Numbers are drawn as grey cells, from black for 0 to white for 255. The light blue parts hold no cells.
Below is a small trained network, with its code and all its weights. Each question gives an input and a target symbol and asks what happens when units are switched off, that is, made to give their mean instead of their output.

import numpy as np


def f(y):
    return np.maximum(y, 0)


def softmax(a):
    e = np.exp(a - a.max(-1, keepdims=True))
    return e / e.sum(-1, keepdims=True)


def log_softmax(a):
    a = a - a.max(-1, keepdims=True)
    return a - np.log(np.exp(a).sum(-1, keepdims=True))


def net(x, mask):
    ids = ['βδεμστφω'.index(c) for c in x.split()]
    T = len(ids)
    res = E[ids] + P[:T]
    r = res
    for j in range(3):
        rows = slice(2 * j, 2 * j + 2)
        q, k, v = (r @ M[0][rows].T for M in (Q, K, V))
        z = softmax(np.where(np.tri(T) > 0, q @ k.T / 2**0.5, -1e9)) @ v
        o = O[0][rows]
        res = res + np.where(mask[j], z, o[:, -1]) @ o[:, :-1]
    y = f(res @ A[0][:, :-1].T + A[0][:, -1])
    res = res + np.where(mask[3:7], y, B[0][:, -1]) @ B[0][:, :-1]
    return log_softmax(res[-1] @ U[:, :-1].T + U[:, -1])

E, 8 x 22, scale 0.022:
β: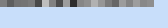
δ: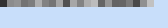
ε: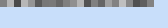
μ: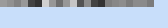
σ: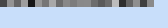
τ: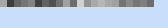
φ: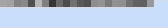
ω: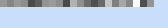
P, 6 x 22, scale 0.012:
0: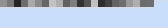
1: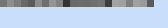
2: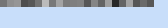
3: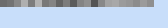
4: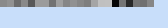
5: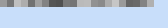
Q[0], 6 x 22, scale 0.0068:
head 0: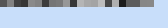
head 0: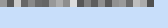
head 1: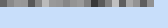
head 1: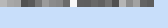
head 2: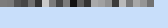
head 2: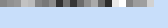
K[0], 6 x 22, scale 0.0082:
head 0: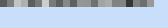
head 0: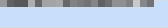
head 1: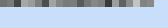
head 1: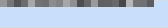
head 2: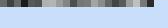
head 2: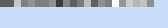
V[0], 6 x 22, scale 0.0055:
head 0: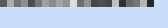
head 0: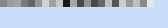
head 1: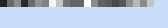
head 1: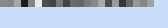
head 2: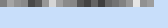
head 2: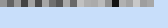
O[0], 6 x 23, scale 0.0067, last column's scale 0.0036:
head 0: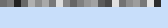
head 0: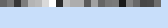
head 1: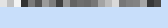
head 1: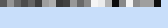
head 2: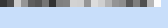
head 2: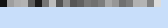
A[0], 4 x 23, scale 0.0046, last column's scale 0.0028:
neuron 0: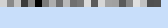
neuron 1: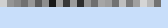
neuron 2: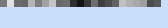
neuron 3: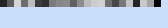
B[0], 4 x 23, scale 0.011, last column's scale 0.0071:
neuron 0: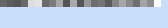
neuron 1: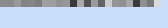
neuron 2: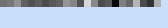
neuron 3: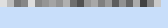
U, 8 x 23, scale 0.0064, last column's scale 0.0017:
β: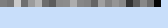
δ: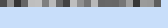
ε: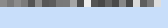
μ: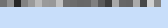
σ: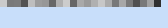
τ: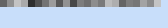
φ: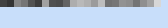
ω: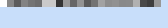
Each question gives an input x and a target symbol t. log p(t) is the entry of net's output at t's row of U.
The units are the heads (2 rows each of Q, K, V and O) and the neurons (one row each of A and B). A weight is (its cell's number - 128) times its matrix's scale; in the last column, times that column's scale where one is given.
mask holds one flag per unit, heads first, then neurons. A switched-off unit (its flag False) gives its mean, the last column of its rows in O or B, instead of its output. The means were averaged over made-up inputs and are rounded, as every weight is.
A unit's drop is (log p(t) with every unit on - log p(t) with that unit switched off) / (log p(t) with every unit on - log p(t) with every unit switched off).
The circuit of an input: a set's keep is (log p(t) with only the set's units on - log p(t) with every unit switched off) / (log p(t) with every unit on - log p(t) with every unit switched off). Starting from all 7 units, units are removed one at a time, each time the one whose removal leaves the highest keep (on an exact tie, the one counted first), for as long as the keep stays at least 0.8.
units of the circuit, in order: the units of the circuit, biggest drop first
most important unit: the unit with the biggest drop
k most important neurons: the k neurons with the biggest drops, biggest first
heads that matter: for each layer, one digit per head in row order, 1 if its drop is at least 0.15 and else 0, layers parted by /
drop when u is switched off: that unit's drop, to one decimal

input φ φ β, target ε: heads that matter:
001
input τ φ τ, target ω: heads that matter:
011
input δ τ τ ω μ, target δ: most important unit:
neuron 0
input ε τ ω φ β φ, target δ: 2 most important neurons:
[neuron 3; neuron 2]
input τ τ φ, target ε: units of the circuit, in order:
[head 2; neuron 2]
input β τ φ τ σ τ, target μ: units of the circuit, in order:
[head 2; head 1]
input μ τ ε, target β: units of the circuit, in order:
[head 1; head 2]
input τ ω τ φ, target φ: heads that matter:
011
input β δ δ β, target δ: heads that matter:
110
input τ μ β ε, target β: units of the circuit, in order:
[head 1; head 2; head 0]
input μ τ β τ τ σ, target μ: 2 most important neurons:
[neuron 2; neuron 1]
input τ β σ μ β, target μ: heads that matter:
101
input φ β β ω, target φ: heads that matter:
010
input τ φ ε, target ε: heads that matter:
001
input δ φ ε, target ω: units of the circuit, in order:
[head 1; head 0]
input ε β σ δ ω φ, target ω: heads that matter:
101
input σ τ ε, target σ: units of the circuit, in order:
[head 2]
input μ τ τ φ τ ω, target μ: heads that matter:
100
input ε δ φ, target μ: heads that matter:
010
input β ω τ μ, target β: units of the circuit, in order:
[head 1; neuron 0; head 2]
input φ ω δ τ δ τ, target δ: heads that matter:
001
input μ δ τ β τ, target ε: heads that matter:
111
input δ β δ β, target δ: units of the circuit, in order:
[neuron 0; head 1; head 2]
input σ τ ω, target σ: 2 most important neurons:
[neuron 1; neuron 0]
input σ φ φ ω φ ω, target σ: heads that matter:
110
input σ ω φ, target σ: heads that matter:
011
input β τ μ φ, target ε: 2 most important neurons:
[neuron 2; neuron 1]
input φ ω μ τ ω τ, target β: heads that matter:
111
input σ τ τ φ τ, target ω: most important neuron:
[neuron 0]
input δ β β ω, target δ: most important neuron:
[neuron 0]
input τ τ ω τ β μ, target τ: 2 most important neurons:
[neuron 1; neuron 3]
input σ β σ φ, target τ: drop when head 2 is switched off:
0.2
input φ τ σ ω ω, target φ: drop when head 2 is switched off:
0.1
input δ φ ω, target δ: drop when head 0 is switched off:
0.1
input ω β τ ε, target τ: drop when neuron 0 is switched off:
0.2
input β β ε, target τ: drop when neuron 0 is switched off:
0.1
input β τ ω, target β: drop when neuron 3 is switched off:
0.0
